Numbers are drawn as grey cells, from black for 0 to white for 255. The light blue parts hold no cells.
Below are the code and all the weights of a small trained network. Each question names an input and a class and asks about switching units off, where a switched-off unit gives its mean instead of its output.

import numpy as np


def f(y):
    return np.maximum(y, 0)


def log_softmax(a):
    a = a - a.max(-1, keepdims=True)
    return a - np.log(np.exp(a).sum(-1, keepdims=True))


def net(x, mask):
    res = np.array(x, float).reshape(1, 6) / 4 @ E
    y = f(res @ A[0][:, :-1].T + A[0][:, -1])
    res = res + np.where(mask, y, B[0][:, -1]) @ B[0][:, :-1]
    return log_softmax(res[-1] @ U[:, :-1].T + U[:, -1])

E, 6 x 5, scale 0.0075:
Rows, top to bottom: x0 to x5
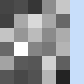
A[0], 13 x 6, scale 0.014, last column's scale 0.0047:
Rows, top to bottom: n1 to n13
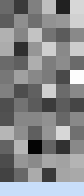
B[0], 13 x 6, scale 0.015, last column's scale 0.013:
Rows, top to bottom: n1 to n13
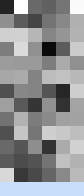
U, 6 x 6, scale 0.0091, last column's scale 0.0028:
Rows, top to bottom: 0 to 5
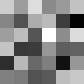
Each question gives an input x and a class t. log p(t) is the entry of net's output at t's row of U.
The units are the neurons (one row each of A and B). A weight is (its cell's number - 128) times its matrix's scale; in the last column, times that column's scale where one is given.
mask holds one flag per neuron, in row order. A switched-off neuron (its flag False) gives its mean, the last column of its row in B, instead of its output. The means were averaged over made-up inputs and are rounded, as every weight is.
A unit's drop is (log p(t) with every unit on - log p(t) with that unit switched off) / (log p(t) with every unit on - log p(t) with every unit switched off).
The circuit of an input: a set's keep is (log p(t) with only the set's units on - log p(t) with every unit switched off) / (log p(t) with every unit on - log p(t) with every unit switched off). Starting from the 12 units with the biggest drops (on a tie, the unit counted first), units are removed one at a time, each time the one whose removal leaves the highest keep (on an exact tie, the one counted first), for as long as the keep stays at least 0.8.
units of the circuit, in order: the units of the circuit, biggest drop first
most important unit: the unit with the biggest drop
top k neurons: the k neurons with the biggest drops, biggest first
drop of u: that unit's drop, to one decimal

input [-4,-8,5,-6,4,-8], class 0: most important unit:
n4
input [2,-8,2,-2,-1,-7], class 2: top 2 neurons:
n10; n11
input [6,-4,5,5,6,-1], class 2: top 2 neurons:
n10; n11
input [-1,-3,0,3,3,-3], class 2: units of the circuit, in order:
n11; n4
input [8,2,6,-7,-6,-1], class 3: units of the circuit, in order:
n1; n13
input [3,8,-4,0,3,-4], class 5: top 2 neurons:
n12; n10
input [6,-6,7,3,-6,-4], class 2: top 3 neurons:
n10; n11; n4
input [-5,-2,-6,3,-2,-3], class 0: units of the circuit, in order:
n1; n12
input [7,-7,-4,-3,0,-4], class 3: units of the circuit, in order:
n1; n8
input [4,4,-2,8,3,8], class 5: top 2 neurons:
n11; n12
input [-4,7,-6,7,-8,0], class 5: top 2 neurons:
n12; n13
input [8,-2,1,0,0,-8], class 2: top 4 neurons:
n10; n11; n4; n7
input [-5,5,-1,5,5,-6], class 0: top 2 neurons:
n1; n3
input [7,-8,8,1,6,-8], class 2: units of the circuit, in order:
n10
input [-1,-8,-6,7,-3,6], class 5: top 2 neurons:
n11; n13
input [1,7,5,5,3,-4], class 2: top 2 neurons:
n11; n4
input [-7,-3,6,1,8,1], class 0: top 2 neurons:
n3; n8
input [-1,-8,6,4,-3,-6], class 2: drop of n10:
0.5
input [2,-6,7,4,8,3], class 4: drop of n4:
0.1
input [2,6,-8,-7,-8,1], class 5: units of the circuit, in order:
n13
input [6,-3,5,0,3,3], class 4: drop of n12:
0.0
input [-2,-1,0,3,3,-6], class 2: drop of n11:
0.2
